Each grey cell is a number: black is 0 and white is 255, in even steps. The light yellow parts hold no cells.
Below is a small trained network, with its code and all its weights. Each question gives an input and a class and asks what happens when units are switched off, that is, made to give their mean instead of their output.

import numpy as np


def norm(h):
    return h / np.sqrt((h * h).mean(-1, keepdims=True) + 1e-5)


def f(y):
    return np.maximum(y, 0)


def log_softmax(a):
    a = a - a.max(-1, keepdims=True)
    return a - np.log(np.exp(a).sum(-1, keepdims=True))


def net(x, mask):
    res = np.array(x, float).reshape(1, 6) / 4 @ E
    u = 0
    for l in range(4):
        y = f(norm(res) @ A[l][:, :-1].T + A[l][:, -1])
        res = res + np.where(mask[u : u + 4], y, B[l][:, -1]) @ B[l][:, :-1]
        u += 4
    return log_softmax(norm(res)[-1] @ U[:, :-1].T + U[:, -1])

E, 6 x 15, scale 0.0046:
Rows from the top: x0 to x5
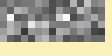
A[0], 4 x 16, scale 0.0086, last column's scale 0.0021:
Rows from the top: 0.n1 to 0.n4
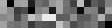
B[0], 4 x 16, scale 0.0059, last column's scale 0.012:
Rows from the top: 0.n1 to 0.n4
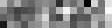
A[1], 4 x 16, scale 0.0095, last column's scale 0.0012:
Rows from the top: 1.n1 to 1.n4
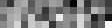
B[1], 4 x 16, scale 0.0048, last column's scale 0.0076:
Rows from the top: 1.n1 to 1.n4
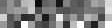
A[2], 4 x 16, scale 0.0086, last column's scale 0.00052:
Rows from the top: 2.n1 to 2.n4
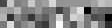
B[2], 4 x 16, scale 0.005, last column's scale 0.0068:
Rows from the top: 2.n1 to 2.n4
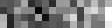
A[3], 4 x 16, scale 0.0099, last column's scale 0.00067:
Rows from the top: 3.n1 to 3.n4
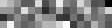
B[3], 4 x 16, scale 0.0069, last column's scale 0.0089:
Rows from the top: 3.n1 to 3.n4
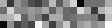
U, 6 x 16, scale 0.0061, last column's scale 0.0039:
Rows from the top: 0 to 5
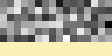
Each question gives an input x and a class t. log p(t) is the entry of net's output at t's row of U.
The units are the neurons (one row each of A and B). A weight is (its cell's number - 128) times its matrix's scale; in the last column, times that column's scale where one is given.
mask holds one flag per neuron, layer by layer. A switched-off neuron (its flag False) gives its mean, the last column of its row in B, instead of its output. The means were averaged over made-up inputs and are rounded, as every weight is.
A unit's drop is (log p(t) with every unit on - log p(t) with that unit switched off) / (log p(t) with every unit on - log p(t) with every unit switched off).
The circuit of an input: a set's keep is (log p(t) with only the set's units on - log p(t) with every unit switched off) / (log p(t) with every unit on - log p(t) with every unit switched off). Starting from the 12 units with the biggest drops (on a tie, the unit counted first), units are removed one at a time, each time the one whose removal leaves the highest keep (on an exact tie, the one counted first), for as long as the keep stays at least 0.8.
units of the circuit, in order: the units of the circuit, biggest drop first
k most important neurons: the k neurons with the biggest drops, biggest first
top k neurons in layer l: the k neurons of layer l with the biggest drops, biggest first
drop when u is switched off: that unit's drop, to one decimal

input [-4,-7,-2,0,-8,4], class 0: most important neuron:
0.n2
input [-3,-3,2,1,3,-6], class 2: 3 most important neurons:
0.n1, 0.n3, 1.n3
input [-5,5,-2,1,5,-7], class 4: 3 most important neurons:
0.n2, 1.n4, 3.n2
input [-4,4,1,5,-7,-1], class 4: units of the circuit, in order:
0.n2, 0.n1
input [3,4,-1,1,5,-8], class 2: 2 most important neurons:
1.n3, 0.n1
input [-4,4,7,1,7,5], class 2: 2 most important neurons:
0.n3, 1.n4
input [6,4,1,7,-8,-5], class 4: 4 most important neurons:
0.n2, 0.n1, 3.n4, 3.n2
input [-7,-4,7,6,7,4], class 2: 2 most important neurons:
1.n4, 0.n1
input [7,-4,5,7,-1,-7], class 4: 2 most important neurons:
0.n2, 1.n4
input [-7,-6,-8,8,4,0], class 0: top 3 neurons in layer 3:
3.n4, 3.n2, 3.n3
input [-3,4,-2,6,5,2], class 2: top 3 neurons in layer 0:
0.n1, 0.n3, 0.n4
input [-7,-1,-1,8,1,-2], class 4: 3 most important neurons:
1.n4, 0.n2, 0.n1
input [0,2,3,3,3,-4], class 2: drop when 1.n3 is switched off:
0.2
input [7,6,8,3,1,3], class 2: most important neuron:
0.n3
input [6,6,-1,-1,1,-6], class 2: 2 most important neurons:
0.n1, 0.n3
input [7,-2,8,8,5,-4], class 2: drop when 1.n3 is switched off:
0.3
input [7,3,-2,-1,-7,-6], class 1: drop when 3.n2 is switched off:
-0.1
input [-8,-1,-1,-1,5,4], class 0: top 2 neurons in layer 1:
1.n1, 1.n2
